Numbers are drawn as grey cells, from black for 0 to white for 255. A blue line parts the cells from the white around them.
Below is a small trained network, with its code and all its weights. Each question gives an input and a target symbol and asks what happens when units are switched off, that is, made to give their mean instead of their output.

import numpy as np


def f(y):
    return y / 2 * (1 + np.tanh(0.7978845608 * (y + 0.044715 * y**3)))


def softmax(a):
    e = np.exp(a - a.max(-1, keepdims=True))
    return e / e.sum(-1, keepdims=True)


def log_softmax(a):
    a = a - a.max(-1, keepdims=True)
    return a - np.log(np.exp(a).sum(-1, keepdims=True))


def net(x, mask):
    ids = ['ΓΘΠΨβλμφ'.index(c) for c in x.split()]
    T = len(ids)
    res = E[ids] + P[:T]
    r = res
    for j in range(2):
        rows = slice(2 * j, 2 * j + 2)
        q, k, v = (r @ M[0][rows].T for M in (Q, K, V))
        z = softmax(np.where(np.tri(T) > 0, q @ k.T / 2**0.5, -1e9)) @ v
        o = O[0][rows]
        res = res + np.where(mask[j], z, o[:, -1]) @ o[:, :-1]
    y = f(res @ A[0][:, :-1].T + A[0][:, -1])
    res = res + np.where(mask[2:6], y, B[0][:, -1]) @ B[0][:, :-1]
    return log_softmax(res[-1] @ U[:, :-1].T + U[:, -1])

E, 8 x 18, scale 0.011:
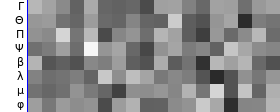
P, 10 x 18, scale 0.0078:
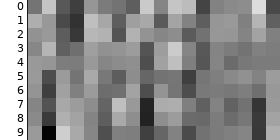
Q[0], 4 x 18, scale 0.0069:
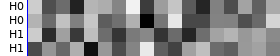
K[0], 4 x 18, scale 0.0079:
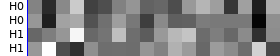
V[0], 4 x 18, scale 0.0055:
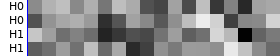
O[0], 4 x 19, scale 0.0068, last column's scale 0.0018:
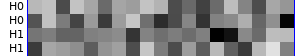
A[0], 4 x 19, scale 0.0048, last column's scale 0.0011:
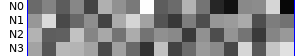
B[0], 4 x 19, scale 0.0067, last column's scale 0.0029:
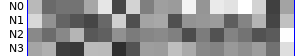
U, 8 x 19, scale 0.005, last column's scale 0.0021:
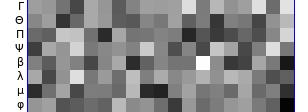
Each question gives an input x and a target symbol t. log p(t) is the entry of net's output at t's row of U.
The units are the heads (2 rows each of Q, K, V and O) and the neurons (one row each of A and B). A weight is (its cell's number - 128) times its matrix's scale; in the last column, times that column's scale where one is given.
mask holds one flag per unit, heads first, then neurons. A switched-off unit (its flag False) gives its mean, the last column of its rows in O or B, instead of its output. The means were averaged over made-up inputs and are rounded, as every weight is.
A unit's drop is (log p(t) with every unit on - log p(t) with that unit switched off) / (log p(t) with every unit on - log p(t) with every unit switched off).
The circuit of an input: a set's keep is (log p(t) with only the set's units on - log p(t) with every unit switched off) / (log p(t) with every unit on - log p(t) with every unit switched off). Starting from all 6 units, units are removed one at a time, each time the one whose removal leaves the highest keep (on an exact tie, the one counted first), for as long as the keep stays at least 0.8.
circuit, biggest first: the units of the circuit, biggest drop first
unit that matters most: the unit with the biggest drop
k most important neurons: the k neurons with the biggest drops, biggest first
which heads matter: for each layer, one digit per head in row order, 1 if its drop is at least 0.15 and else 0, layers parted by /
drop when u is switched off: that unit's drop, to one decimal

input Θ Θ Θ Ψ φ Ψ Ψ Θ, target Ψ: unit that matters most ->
H1
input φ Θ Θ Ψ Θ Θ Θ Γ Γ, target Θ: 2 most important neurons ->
N3; N1
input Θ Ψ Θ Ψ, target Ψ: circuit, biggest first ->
H1; H0
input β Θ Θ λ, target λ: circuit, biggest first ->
N0; H0; N3
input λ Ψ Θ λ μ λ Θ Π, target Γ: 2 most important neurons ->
N3; N2
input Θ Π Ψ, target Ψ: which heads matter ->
01
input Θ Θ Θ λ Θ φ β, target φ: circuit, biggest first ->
H0; N1
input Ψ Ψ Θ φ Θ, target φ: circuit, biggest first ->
H0; N1
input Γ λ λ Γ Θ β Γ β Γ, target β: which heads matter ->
11
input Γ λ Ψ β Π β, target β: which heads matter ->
11
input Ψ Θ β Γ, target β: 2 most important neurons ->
N0; N3
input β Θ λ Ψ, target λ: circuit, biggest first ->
H1; H0
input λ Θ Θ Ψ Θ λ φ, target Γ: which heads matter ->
10
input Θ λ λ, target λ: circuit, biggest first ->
H0; N0; N3
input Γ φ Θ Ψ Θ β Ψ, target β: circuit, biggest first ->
H0
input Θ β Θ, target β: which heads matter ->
10
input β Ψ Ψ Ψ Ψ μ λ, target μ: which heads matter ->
10
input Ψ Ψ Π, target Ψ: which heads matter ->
01
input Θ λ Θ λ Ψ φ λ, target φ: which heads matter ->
10
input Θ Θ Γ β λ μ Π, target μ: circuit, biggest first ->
H0
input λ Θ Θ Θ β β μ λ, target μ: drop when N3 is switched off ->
0.0
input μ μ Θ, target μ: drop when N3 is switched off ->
0.1
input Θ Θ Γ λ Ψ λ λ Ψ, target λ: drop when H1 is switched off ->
1.1
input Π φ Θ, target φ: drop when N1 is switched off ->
0.5
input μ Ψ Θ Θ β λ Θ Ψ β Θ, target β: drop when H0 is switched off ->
1.0
